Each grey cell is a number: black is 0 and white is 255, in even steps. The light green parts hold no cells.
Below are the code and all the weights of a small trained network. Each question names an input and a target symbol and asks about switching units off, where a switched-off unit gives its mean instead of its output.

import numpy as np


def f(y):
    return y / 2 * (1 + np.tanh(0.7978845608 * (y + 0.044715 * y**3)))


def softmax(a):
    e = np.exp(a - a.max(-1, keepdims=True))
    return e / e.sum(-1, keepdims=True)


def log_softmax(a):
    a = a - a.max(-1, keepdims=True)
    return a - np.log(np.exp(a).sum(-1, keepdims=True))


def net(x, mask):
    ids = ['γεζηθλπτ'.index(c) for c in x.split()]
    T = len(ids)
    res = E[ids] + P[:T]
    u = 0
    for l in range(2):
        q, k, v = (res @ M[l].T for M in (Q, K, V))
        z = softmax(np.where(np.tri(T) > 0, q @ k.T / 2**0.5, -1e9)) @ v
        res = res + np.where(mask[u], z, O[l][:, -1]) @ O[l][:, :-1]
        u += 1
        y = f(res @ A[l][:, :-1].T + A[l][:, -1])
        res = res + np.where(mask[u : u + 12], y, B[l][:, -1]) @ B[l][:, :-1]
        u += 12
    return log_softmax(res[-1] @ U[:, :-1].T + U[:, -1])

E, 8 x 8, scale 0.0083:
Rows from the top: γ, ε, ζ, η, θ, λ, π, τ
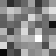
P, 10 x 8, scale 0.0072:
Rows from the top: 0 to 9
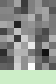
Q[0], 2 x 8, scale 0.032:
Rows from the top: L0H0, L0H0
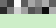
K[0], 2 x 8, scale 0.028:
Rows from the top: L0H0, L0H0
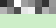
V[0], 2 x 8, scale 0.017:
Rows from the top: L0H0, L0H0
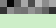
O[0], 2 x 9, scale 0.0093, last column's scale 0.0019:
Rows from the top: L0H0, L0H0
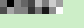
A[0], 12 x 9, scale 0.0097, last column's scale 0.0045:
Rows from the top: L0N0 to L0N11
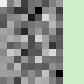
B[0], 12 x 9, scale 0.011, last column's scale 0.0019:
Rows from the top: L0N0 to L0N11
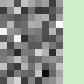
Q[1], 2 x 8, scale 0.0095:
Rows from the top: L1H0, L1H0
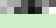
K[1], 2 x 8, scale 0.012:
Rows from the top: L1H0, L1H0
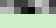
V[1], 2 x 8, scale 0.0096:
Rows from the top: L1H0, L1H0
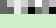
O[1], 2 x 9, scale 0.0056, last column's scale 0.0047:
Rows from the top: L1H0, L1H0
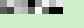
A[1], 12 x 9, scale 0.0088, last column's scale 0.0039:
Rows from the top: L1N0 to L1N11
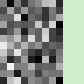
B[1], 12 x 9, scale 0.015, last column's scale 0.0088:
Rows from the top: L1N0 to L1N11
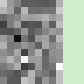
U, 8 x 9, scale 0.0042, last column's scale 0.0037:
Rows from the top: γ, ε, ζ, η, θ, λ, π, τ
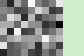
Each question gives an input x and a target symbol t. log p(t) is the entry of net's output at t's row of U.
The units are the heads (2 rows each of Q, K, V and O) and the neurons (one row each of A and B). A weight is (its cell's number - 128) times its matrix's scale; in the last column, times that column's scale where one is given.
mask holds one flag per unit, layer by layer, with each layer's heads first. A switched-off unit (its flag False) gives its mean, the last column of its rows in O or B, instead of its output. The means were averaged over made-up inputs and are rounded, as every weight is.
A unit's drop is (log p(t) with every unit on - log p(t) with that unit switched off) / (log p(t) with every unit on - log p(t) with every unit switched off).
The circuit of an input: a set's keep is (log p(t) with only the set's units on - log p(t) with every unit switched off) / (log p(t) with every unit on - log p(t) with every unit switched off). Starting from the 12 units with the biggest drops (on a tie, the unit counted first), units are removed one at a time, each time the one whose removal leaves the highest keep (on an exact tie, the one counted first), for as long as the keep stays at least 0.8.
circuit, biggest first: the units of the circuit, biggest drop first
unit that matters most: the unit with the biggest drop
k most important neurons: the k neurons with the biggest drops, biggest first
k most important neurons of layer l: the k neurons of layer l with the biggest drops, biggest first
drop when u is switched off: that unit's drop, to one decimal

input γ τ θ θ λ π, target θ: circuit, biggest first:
L0H0, L1N0
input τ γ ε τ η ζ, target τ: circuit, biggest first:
L0H0, L1N3
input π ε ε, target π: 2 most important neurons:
L1N0, L1N9
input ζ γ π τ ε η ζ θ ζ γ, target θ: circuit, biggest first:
L0H0, L1N0
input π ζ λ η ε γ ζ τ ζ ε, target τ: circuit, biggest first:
L0H0, L1N3, L0N9
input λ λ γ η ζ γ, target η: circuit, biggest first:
L1N1, L0H0
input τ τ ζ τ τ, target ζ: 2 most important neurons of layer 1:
L1N9, L1N5
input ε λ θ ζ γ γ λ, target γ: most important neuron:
L0N1
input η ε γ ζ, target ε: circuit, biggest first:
L0H0, L1N5
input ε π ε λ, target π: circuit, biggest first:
L0H0, L1N0, L1N9
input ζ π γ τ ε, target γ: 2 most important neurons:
L1N5, L0N7
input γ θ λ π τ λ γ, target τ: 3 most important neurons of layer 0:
L0N9, L0N3, L0N11
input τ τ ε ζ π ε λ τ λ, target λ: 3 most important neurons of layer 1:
L1N0, L1N10, L1N11
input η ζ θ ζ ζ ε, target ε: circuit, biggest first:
L0N7
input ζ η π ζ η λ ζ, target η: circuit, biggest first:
L0H0, L1N1
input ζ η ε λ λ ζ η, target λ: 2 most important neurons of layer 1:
L1N8, L1N0
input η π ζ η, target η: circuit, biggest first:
L1N8, L0N6
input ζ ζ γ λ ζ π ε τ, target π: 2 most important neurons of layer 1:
L1N0, L1N9
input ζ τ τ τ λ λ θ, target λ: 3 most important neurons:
L1N9, L1N0, L0N10
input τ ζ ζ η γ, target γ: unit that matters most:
L0N1
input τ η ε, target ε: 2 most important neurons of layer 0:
L0N7, L0N2
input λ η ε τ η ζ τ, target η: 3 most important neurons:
L1N1, L1N3, L1N11
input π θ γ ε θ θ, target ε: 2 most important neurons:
L1N5, L0N11
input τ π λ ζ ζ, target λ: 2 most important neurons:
L1N0, L0N8
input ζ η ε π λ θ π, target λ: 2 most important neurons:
L1N0, L0N0
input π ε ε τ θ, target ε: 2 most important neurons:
L1N5, L0N9
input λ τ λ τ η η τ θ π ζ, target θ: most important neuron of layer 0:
L0N0
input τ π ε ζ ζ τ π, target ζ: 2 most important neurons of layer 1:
L1N9, L1N11
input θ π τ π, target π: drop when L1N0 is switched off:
0.2
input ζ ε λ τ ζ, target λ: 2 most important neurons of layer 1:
L1N0, L1N10
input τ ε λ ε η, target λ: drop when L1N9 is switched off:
0.1
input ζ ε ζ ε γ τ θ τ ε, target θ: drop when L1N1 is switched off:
0.1
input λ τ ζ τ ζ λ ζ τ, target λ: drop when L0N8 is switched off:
0.2
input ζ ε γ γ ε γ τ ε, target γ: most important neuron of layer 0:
L0N1
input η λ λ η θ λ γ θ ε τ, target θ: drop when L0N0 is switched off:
0.0
